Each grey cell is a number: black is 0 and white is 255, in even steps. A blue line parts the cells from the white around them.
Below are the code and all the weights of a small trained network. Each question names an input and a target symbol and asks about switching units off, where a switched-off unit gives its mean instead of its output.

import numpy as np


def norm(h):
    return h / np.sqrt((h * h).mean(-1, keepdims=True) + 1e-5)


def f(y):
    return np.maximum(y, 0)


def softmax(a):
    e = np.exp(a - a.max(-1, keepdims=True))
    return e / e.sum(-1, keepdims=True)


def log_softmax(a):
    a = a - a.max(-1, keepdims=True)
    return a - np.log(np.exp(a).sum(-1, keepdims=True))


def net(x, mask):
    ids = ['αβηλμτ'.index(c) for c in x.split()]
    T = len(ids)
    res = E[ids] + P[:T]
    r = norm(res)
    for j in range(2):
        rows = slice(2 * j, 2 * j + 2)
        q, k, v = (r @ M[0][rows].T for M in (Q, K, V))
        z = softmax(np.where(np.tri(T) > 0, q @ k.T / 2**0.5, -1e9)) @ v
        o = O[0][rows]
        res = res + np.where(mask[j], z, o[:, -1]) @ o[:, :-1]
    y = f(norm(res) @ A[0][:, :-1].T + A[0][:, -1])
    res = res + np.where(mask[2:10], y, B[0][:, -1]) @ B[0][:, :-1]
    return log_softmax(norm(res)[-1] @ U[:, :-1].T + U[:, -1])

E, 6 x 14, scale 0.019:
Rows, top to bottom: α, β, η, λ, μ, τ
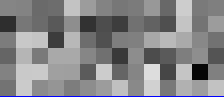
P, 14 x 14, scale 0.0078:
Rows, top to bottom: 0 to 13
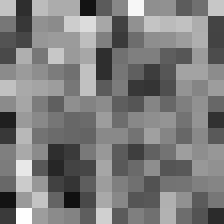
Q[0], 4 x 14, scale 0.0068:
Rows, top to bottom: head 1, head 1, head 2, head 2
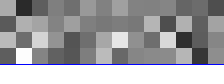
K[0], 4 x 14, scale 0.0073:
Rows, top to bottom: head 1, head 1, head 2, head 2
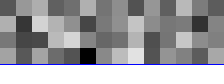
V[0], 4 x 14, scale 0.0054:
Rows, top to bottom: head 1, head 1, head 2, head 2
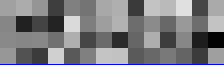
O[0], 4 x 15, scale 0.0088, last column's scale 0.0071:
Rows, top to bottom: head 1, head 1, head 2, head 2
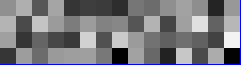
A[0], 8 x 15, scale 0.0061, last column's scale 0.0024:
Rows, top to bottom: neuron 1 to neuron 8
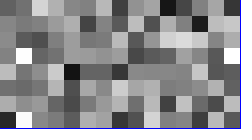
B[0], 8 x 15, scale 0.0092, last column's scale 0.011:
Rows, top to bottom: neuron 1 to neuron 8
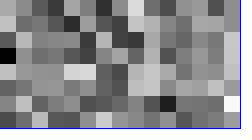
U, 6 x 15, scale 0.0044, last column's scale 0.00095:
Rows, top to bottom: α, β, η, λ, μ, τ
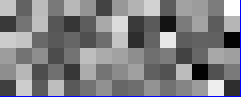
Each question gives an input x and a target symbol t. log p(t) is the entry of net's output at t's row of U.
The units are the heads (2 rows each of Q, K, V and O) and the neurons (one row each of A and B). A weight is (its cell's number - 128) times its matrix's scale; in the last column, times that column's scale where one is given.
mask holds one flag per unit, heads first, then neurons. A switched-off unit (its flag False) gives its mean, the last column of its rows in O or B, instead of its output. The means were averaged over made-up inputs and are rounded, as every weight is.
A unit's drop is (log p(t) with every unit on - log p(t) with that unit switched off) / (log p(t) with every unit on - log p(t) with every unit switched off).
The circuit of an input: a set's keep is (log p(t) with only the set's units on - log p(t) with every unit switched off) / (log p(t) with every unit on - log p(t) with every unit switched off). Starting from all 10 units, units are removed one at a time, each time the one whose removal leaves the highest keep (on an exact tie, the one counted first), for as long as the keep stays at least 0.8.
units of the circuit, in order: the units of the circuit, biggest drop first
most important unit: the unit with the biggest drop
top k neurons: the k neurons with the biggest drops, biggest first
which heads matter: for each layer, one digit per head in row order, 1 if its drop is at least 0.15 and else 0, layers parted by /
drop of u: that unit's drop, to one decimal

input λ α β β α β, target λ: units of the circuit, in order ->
(head 1; neuron 7)
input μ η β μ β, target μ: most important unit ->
head 2
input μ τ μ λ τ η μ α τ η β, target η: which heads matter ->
11
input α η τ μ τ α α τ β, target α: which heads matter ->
10
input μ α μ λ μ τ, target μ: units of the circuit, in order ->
(head 2; head 1)
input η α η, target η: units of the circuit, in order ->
(head 2; head 1)
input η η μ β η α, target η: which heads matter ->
11
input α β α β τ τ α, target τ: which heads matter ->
01
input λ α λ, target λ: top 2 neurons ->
(neuron 7; neuron 4)
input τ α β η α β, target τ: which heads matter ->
01
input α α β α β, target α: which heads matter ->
10
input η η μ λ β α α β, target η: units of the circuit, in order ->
(head 2; head 1; neuron 4)
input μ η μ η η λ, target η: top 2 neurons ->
(neuron 7; neuron 6)
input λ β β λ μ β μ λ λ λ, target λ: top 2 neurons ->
(neuron 7; neuron 3)
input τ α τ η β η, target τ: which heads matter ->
01
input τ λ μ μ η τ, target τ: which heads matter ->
11
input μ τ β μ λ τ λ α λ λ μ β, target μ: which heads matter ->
11
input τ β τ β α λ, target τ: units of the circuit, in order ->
(head 2)
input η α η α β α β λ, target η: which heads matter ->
01
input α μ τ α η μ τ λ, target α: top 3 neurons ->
(neuron 5; neuron 3; neuron 7)
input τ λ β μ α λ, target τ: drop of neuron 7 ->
0.2
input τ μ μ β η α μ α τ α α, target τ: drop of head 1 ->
0.3
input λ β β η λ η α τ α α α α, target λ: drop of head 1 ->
1.4
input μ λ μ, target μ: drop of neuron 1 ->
0.0
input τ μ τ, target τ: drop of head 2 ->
0.4
